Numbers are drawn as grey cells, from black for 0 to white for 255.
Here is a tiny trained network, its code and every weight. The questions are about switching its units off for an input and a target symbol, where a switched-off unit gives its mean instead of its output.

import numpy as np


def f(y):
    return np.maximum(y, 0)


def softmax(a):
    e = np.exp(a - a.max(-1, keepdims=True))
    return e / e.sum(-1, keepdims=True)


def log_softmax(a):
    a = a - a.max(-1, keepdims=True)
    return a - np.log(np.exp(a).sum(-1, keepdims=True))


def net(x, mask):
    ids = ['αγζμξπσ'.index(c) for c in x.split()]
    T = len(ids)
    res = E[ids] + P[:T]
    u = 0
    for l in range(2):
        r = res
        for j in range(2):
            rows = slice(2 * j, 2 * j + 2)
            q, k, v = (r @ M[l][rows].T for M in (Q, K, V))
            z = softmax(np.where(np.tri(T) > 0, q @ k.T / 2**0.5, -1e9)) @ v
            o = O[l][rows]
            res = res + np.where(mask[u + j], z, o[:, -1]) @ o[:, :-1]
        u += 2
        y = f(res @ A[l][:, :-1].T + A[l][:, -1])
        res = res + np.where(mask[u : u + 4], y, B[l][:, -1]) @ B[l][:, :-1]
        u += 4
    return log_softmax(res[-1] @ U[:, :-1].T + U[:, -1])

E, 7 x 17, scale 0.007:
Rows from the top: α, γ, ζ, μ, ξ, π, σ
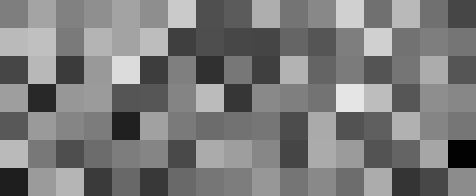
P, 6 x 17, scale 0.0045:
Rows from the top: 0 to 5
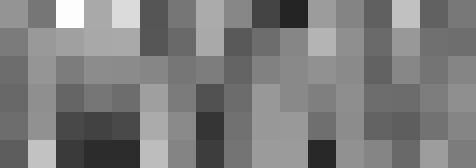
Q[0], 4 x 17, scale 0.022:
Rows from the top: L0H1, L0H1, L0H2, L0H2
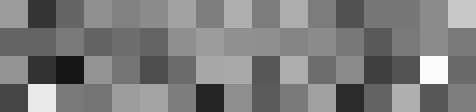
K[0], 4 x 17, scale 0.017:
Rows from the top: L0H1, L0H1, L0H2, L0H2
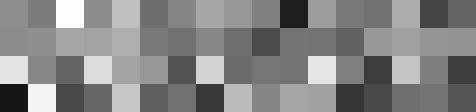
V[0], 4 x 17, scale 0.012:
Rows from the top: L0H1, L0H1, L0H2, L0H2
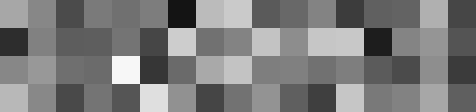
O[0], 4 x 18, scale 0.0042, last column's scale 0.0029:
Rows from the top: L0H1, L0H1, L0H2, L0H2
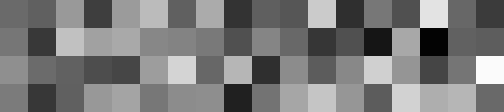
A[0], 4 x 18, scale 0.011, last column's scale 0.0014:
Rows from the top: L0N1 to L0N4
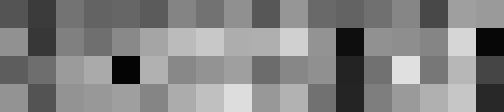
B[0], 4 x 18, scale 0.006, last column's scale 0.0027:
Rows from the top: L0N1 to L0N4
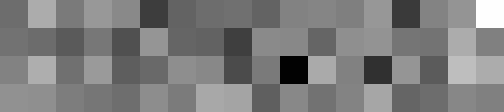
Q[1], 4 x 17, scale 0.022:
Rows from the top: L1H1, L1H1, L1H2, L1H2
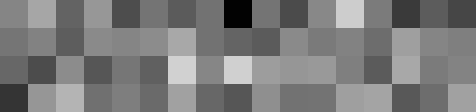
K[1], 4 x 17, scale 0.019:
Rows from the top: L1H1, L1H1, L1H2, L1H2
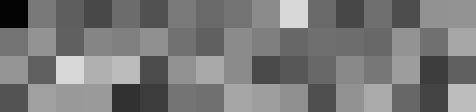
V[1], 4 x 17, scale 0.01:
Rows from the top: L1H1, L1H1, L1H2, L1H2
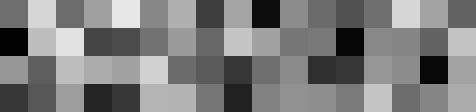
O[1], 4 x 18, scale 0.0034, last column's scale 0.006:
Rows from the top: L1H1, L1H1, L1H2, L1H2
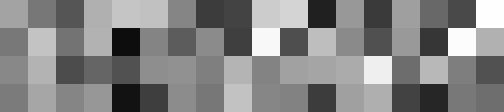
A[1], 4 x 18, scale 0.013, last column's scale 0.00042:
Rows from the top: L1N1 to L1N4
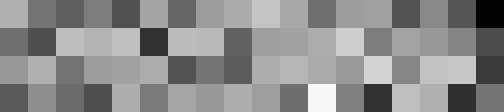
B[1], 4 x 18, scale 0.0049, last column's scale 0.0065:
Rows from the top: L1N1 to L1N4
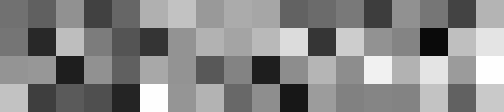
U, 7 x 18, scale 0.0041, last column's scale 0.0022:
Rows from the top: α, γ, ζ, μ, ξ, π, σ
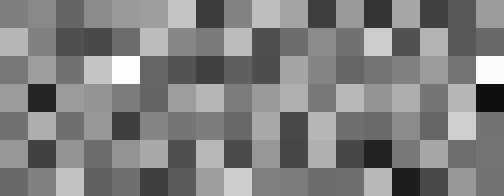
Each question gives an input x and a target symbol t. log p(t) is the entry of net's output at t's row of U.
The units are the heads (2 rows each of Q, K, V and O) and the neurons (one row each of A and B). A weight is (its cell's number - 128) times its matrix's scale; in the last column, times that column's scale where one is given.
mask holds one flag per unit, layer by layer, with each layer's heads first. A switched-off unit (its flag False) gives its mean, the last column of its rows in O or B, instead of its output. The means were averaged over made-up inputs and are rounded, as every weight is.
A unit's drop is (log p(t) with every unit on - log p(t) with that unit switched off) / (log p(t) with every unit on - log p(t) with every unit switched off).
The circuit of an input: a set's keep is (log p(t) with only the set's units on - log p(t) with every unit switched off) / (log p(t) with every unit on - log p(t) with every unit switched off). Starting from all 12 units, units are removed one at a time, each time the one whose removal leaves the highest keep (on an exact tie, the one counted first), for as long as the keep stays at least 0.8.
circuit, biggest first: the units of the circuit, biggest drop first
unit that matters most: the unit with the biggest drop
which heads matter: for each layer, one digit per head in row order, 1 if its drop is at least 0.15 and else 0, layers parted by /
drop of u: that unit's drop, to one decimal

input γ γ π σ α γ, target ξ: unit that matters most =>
L1H1
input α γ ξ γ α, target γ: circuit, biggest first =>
(L1H2, L1N3, L0H1)
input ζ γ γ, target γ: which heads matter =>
10 / 00
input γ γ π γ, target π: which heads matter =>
11 / 01
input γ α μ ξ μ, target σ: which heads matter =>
00 / 10
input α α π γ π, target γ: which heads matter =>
11 / 00
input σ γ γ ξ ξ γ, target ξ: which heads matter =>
01 / 10
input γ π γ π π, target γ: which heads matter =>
01 / 10
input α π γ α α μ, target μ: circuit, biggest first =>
(L0H2, L1N2)
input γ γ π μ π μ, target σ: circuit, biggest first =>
(L1H1, L1H2)
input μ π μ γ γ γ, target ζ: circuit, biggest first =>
(L0H2, L1H1)
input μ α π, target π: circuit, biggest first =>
(L1N4, L0H1)
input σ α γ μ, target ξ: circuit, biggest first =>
(L1H1, L0H2)
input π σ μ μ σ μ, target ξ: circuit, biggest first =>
(L1H1)
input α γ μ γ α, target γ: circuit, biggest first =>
(L1H2, L0H1, L1N3)
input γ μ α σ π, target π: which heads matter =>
10 / 01
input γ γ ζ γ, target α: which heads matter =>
11 / 10
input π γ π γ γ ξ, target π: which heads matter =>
01 / 01
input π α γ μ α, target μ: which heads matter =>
01 / 00
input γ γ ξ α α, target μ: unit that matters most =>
L0H2
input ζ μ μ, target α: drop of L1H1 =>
0.7
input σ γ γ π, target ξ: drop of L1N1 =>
0.0
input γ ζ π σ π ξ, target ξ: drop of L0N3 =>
0.3
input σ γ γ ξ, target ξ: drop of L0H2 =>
0.1
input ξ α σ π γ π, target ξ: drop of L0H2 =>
0.3
